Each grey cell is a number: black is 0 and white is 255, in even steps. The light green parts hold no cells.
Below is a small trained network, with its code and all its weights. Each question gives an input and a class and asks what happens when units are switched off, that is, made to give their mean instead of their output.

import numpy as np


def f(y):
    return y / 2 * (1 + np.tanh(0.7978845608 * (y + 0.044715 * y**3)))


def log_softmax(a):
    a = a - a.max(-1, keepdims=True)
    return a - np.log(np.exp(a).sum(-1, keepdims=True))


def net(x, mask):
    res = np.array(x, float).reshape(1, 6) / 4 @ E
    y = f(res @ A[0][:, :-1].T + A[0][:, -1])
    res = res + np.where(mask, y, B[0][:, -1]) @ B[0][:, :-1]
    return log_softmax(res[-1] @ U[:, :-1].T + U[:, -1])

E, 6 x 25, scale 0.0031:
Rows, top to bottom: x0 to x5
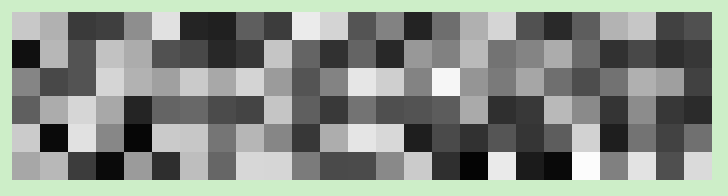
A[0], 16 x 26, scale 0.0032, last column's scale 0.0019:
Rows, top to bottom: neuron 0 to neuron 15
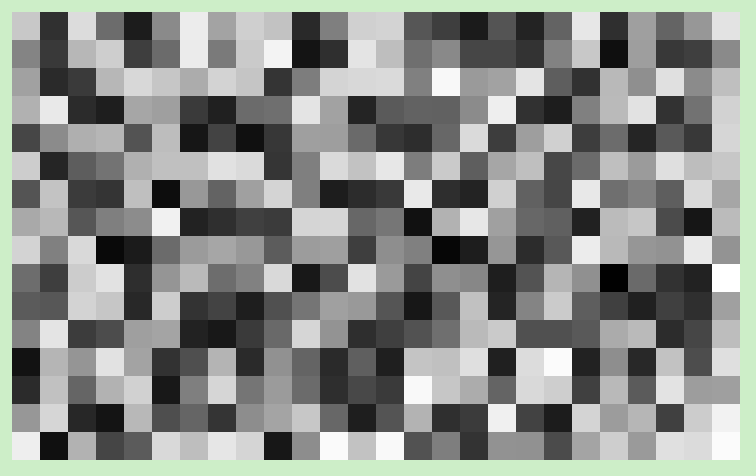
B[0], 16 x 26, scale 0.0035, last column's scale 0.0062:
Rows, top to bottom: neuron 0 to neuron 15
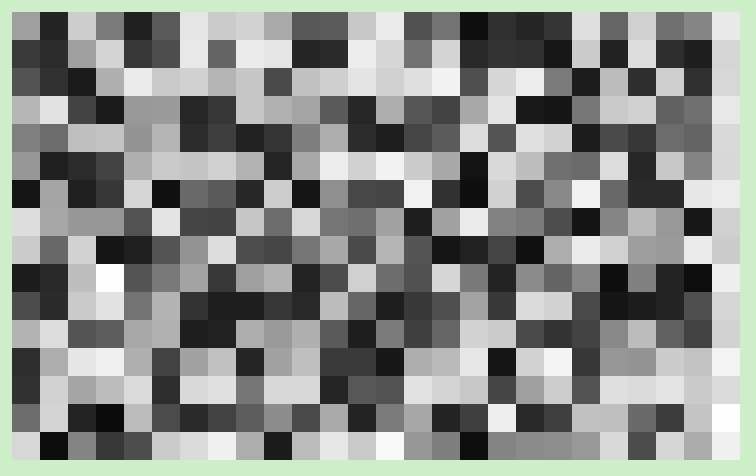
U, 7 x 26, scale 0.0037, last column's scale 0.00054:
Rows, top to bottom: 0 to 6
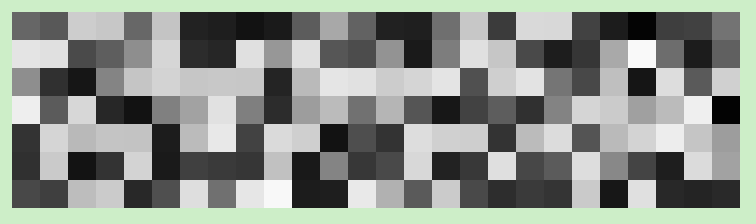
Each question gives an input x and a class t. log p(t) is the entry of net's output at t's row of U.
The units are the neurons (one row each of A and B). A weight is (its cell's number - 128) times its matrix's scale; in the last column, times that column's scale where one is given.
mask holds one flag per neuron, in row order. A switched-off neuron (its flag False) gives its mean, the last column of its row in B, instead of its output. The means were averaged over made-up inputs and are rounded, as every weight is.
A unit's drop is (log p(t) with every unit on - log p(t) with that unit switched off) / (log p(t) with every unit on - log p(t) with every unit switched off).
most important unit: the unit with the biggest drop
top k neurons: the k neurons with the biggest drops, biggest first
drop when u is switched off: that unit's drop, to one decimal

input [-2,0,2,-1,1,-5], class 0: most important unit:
neuron 10
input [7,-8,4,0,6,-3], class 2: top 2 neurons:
[neuron 2; neuron 5]
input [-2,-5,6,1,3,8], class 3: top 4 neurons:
[neuron 15; neuron 8; neuron 5; neuron 9]
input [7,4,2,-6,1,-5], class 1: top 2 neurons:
[neuron 7; neuron 11]
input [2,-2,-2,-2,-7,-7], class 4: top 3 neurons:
[neuron 13; neuron 12; neuron 9]
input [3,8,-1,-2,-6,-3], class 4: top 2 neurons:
[neuron 12; neuron 13]
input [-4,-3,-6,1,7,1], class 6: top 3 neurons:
[neuron 1; neuron 9; neuron 0]
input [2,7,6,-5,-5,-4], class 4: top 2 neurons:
[neuron 12; neuron 13]
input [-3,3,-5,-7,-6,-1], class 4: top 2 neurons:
[neuron 13; neuron 12]
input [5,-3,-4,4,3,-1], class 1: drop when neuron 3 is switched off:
0.2
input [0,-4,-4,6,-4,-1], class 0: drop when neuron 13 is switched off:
0.2
